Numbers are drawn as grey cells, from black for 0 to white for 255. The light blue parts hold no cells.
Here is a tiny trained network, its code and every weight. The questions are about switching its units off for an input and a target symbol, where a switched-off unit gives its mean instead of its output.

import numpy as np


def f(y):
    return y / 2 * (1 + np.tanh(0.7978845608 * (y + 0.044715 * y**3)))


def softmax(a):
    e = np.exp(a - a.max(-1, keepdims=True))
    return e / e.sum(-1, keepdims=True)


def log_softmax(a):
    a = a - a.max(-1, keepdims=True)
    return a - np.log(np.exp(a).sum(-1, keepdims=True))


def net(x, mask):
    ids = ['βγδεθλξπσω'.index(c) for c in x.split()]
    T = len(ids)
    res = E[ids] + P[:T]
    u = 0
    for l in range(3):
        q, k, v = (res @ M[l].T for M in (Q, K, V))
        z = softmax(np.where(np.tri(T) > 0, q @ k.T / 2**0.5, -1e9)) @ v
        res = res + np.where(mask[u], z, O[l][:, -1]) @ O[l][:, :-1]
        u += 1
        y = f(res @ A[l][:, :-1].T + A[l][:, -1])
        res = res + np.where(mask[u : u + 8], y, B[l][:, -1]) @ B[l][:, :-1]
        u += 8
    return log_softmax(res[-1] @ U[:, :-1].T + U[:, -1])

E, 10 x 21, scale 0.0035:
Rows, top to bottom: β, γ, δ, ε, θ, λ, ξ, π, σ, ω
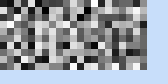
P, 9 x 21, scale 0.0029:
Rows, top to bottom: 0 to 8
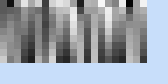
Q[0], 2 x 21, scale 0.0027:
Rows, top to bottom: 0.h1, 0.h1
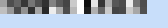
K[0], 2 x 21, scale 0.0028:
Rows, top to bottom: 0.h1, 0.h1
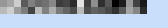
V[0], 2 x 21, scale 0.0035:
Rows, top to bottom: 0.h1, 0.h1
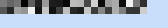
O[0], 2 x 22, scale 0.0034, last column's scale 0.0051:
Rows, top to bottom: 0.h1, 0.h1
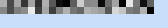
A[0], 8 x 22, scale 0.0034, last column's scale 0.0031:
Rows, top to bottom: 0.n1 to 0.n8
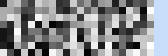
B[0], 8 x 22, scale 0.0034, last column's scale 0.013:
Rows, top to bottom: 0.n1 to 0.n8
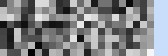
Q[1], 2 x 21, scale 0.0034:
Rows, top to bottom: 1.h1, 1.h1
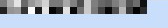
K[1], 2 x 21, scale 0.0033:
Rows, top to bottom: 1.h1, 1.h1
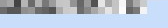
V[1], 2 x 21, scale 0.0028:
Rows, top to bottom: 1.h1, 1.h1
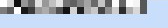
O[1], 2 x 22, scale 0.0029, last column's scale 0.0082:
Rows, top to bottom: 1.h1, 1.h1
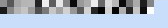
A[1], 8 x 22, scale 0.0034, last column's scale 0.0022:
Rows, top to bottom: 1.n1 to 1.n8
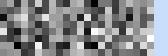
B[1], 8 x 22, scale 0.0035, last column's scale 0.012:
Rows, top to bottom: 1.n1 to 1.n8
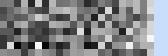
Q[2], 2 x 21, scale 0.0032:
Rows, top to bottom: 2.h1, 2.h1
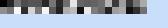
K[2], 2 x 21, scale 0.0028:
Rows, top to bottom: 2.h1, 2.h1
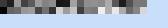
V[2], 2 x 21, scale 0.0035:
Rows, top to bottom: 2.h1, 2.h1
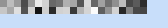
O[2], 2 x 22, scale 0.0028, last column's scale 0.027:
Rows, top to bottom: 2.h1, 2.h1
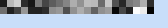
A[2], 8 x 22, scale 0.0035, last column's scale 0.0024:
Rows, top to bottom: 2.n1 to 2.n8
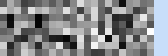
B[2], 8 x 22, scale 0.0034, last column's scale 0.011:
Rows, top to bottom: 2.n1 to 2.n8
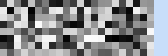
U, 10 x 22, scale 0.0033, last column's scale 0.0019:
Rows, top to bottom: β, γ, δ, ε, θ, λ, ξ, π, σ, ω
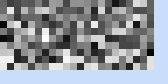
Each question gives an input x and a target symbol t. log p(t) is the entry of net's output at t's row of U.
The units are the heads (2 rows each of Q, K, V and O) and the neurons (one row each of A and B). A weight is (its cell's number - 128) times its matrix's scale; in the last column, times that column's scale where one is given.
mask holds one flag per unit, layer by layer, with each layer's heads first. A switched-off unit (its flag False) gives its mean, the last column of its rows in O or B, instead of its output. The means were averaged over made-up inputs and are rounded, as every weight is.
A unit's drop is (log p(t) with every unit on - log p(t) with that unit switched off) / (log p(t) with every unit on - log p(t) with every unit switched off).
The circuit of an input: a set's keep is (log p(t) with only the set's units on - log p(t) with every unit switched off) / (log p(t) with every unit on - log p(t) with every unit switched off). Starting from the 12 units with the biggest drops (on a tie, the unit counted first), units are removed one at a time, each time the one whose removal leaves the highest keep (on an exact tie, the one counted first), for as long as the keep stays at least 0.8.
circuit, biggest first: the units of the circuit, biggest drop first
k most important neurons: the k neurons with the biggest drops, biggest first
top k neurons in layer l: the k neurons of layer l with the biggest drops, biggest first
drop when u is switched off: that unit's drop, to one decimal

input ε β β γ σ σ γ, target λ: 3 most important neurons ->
[2.n6; 1.n5; 0.n6]
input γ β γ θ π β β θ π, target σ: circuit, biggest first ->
[2.n4; 2.n6]
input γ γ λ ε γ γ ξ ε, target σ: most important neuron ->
[0.n6]
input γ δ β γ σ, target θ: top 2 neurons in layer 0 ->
[0.n2; 0.n4]
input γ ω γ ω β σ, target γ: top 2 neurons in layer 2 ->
[2.n6; 2.n5]
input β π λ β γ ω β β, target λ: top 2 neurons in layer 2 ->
[2.n6; 2.n5]
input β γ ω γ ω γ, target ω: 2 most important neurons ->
[0.n3; 2.n4]
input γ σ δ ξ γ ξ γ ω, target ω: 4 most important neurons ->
[1.n5; 0.n8; 0.n3; 2.n2]
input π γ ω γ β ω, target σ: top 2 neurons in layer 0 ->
[0.n6; 0.n2]
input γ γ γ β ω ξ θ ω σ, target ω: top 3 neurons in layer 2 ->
[2.n4; 2.n8; 2.n3]
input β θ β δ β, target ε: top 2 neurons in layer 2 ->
[2.n6; 2.n3]
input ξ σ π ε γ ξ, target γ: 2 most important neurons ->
[0.n1; 1.n7]
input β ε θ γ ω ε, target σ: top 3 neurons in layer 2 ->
[2.n1; 2.n6; 2.n4]
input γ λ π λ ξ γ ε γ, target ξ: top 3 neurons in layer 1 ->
[1.n6; 1.n5; 1.n8]
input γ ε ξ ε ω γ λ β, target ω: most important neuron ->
[0.n8]
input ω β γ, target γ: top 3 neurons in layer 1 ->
[1.n7; 1.n1; 1.n5]
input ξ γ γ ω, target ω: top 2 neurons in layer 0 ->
[0.n8; 0.n3]
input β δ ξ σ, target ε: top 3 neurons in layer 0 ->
[0.n1; 0.n6; 0.n2]
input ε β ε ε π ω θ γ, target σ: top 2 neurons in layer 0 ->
[0.n1; 0.n8]
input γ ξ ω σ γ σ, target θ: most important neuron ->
[2.n7]
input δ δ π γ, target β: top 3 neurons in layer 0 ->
[0.n8; 0.n1; 0.n5]
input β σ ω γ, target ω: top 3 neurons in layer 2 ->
[2.n4; 2.n3; 2.n8]
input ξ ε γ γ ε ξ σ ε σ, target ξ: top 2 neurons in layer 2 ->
[2.n3; 2.n7]
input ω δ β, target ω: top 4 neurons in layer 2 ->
[2.n4; 2.n3; 2.n7; 2.n1]
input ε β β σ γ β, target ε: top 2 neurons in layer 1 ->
[1.n7; 1.n5]
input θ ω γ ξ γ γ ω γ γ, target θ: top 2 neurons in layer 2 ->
[2.n7; 2.n8]
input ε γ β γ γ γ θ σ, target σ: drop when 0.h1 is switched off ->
0.3
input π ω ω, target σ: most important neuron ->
[2.n5]
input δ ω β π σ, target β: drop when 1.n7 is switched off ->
0.8
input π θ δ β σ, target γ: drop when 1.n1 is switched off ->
0.2
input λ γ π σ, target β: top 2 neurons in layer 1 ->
[1.n7; 1.n5]
